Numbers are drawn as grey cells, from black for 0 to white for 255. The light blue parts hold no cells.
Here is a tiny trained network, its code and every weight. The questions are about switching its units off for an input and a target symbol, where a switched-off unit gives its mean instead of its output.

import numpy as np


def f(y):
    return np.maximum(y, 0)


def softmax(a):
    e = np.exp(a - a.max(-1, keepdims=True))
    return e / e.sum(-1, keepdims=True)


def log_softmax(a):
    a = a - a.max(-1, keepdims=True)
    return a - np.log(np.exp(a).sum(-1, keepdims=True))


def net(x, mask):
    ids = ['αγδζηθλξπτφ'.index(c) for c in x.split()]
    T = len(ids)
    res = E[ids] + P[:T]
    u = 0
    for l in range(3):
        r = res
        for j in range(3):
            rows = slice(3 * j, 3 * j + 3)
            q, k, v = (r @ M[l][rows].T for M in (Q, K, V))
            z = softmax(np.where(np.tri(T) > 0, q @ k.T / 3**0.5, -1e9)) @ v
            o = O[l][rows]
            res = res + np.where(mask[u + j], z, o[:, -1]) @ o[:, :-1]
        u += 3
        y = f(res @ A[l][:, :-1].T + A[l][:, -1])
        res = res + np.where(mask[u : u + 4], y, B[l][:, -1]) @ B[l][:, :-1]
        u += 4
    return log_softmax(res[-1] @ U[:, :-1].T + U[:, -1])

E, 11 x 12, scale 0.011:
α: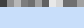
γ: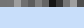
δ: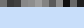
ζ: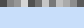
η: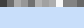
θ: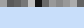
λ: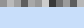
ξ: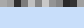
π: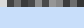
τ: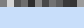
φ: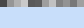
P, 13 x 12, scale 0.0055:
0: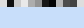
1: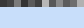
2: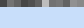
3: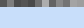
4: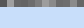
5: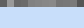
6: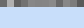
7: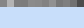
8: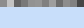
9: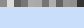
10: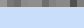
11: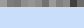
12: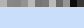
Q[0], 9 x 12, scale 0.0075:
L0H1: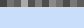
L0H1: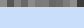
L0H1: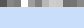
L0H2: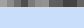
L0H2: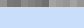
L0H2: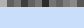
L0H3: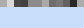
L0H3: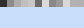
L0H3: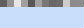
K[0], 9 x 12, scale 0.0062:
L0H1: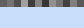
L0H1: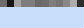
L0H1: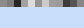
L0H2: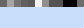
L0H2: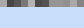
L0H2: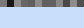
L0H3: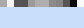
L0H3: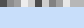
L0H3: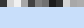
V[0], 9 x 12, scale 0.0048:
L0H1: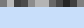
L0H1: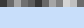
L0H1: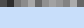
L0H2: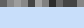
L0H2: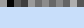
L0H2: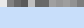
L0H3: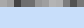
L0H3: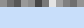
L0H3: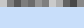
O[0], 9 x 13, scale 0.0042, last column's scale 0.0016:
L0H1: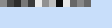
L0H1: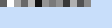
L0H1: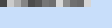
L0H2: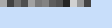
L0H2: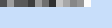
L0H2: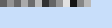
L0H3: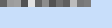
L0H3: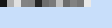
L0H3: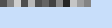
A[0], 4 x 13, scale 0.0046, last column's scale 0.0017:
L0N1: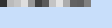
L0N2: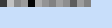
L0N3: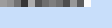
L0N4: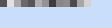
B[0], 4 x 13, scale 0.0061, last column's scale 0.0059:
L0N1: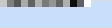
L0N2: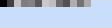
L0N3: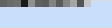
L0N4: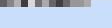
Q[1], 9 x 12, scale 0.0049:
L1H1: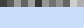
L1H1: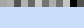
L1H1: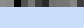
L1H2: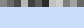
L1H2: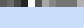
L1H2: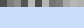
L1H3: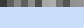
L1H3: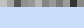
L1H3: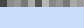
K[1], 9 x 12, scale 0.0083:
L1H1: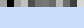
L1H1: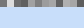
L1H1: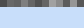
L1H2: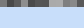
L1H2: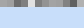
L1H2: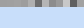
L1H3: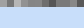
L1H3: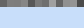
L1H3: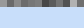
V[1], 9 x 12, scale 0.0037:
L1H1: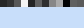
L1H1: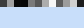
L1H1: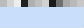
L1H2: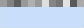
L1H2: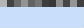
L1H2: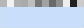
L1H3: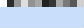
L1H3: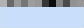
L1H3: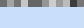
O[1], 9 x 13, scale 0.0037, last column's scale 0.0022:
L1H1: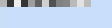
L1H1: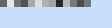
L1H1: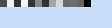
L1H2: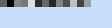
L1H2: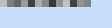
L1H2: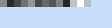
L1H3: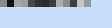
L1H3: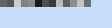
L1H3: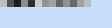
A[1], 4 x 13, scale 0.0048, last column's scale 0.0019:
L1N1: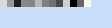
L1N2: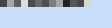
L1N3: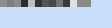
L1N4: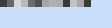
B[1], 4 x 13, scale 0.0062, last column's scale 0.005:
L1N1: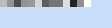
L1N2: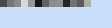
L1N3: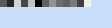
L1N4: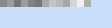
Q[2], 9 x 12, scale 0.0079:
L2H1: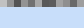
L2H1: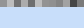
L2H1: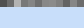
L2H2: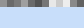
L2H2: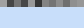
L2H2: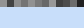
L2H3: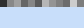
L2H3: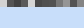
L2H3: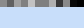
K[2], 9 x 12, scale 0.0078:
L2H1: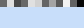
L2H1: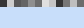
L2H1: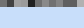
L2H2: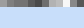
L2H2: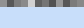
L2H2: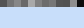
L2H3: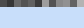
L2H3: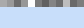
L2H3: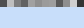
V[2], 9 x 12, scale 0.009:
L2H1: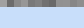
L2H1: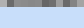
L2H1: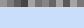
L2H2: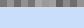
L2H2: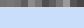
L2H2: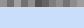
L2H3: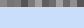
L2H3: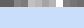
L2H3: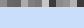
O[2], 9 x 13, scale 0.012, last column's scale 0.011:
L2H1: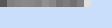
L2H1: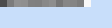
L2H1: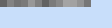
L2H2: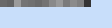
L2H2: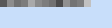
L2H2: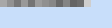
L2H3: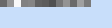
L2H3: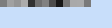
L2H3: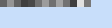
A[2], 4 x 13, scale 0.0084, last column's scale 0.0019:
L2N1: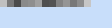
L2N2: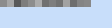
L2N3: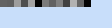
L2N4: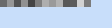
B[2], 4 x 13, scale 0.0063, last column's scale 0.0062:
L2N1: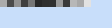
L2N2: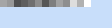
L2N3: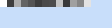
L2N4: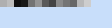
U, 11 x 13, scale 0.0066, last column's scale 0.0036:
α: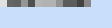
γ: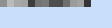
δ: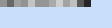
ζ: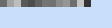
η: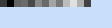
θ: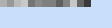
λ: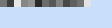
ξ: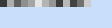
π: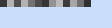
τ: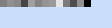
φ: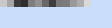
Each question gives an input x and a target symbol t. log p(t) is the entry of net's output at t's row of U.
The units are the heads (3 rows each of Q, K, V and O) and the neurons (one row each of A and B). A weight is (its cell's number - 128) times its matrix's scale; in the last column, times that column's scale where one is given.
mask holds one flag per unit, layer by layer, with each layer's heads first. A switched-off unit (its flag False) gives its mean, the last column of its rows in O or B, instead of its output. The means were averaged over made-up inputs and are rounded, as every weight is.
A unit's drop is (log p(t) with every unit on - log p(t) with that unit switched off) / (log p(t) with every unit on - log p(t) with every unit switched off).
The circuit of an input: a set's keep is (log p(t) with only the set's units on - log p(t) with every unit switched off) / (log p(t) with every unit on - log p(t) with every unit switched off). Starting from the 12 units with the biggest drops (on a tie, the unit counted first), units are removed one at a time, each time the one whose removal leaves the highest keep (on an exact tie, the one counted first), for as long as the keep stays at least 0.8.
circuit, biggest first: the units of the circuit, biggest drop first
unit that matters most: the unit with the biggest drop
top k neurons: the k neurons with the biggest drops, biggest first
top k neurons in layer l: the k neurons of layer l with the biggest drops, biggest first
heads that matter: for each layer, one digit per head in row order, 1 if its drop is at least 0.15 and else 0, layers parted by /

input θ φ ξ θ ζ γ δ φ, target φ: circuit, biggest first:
(L2H1)
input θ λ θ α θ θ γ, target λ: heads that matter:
100 / 000 / 000
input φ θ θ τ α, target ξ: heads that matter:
110 / 101 / 100
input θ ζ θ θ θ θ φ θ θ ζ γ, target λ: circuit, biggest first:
(L0N1, L0H1, L2N3, L1N3)
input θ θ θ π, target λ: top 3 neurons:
(L0N1, L1N3, L2N3)
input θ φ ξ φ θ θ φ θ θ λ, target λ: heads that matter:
100 / 010 / 000
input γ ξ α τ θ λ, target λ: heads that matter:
001 / 010 / 000
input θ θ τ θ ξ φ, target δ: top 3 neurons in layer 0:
(L0N1, L0N2, L0N3)
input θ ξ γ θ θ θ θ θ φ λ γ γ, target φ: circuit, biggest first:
(L0H3, L2H1, L2N1)
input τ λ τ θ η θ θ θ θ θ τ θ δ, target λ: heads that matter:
011 / 000 / 000
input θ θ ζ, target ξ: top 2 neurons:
(L0N2, L0N1)
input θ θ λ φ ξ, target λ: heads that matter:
001 / 000 / 000
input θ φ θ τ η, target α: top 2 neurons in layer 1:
(L1N4, L1N3)
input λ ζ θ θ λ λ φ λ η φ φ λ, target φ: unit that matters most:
L2H1
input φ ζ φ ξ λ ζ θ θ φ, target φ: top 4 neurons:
(L2N4, L1N3, L0N1, L1N1)
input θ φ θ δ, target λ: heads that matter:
010 / 000 / 000
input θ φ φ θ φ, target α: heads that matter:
000 / 000 / 011
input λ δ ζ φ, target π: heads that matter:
000 / 101 / 000
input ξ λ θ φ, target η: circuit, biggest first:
(L0H1, L2H2)
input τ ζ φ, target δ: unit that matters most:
L1H3
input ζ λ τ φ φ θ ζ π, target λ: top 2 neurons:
(L0N1, L0N3)
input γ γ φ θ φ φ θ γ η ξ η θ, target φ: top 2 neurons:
(L0N2, L0N4)
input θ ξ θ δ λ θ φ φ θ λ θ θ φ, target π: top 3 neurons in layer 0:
(L0N1, L0N4, L0N3)
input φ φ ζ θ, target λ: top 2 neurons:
(L1N3, L2N3)
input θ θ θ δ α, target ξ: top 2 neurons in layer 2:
(L2N3, L2N1)
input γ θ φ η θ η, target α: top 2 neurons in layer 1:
(L1N3, L1N4)
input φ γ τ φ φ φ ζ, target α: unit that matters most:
L0H3
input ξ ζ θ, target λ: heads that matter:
100 / 000 / 000
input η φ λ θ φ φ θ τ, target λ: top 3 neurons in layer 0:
(L0N1, L0N3, L0N4)
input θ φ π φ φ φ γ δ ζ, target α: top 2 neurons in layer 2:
(L2N1, L2N2)
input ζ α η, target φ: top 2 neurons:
(L2N4, L1N4)
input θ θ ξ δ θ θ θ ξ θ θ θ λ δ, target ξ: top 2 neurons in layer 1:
(L1N3, L1N1)
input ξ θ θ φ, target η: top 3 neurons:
(L1N4, L0N2, L1N3)
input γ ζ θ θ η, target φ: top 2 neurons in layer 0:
(L0N1, L0N2)
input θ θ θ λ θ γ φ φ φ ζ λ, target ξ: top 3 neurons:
(L0N1, L0N4, L0N2)
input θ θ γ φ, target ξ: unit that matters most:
L0N2
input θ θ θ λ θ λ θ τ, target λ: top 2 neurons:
(L0N1, L2N3)
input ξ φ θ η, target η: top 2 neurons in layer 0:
(L0N2, L0N4)
